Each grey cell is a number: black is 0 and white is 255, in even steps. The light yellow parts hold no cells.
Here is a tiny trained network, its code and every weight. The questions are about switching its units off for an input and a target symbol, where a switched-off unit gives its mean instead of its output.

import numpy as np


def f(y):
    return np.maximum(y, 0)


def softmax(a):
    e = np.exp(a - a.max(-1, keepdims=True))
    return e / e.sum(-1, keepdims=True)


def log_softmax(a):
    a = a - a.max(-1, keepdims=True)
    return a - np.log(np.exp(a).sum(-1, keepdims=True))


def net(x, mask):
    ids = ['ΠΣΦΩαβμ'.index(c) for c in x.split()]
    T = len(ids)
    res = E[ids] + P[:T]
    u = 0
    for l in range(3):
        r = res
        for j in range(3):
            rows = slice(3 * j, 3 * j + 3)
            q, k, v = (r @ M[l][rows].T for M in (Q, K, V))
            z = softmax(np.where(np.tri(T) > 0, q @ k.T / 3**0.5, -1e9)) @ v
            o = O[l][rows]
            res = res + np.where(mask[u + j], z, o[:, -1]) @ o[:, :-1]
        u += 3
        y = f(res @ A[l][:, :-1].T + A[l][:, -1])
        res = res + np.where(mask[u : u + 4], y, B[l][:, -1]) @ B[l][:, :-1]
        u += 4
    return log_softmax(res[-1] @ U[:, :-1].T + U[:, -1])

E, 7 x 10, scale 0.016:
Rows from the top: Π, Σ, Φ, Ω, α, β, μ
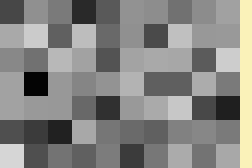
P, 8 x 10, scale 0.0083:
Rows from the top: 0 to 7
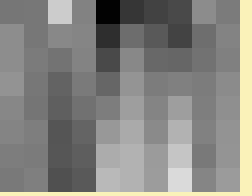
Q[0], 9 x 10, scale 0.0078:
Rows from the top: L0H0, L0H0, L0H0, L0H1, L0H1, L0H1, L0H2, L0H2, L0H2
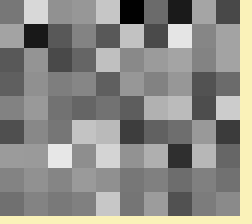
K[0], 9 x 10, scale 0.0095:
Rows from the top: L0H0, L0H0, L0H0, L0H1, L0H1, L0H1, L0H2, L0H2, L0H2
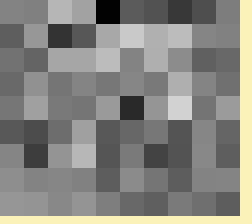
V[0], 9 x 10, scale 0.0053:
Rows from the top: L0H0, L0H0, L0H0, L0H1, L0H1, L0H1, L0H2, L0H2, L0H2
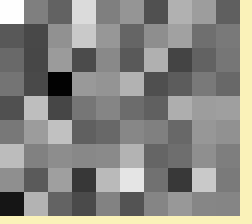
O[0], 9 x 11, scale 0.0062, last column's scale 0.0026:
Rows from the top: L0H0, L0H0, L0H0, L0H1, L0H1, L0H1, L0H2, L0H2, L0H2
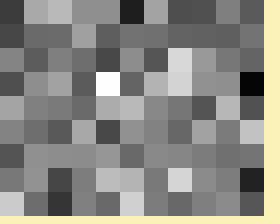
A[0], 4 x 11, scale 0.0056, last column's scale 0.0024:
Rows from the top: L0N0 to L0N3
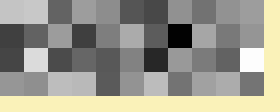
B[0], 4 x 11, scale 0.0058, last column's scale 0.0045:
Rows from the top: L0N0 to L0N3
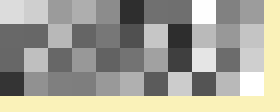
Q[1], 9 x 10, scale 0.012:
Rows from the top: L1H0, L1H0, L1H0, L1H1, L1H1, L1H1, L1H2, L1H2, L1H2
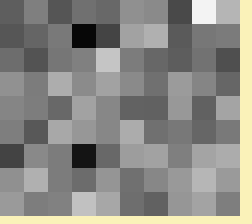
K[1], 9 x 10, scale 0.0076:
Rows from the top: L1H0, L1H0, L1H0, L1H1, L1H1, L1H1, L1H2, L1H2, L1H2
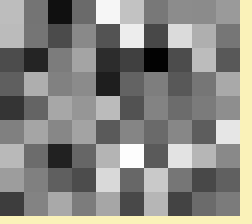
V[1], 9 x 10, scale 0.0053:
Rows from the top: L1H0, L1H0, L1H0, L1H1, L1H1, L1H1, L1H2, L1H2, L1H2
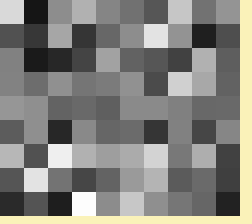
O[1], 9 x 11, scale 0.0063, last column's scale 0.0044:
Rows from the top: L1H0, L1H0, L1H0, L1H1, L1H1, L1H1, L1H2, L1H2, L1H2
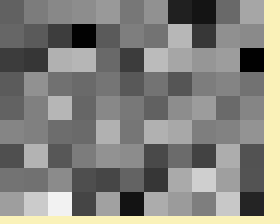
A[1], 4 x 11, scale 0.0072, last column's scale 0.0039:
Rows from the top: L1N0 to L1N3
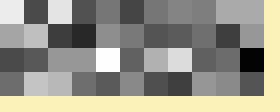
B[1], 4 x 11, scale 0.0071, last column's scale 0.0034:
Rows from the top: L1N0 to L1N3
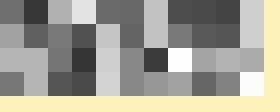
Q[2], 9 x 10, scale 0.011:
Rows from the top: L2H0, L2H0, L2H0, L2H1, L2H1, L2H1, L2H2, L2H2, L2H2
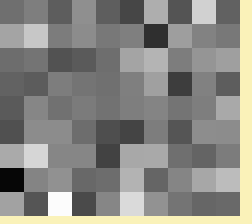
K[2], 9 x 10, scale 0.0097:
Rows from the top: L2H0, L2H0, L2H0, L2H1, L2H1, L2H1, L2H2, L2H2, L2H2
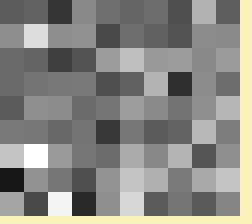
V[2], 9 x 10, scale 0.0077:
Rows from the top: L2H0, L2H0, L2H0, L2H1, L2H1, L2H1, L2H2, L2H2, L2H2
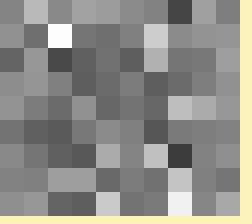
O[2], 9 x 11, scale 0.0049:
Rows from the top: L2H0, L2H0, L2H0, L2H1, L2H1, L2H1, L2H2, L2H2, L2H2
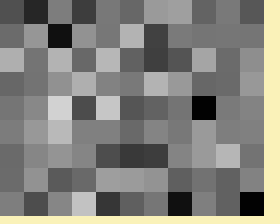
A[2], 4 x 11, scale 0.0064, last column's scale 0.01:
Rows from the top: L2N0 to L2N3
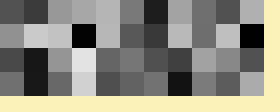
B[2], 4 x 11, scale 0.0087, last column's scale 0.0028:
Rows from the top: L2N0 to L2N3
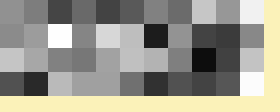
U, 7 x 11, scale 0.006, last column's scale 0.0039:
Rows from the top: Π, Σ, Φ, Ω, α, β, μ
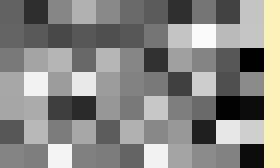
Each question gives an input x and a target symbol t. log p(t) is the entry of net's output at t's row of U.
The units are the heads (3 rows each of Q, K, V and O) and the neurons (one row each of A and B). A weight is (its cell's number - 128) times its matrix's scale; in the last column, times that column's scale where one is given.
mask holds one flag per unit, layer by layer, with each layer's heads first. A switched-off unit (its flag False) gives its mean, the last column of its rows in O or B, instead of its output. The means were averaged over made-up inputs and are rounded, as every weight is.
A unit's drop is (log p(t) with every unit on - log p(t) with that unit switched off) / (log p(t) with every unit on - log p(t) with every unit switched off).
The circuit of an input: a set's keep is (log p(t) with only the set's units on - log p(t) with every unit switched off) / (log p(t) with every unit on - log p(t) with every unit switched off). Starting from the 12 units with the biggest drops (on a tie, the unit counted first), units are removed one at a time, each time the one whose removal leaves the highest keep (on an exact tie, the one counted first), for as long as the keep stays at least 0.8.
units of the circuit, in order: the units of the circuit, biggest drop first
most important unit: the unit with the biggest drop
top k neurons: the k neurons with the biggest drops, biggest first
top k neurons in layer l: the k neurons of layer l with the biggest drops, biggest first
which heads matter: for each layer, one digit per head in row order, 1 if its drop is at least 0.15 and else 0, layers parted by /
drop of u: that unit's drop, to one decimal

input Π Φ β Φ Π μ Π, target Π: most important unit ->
L1H0
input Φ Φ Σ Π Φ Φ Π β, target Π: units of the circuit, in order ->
[L2H2; L2N3]
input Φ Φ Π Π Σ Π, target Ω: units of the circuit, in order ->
[L1H0; L0N0]
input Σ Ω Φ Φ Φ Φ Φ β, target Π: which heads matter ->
000 / 000 / 001
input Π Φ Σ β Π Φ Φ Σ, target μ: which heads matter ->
100 / 101 / 100
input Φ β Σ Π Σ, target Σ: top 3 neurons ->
[L0N1; L0N0; L0N2]
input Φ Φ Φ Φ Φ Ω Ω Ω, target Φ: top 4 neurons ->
[L1N2; L2N1; L1N0; L0N1]
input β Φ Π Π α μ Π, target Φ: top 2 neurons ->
[L2N1; L0N1]
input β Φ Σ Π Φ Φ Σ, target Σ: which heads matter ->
000 / 101 / 100
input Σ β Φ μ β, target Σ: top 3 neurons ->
[L1N2; L2N0; L0N3]
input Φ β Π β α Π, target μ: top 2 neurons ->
[L0N1; L1N0]
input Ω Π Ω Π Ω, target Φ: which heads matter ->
011 / 110 / 011
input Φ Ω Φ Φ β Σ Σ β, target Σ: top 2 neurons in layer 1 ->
[L1N2; L1N3]
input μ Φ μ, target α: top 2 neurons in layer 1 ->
[L1N1; L1N0]
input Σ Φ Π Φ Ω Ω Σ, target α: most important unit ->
L0H0
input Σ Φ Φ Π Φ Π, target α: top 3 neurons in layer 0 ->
[L0N1; L0N3; L0N2]
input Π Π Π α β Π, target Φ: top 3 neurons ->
[L0N1; L2N1; L1N1]
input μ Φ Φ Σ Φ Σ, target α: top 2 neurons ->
[L1N1; L0N0]
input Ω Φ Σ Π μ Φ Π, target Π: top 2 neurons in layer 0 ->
[L0N1; L0N2]
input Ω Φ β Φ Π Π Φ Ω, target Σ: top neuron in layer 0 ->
[L0N1]
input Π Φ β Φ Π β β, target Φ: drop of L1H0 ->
0.2
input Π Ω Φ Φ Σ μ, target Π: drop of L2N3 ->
0.3
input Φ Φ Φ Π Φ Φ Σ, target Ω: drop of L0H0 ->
0.3
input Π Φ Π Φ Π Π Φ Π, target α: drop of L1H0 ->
0.5
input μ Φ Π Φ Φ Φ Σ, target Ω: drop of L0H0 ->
0.4
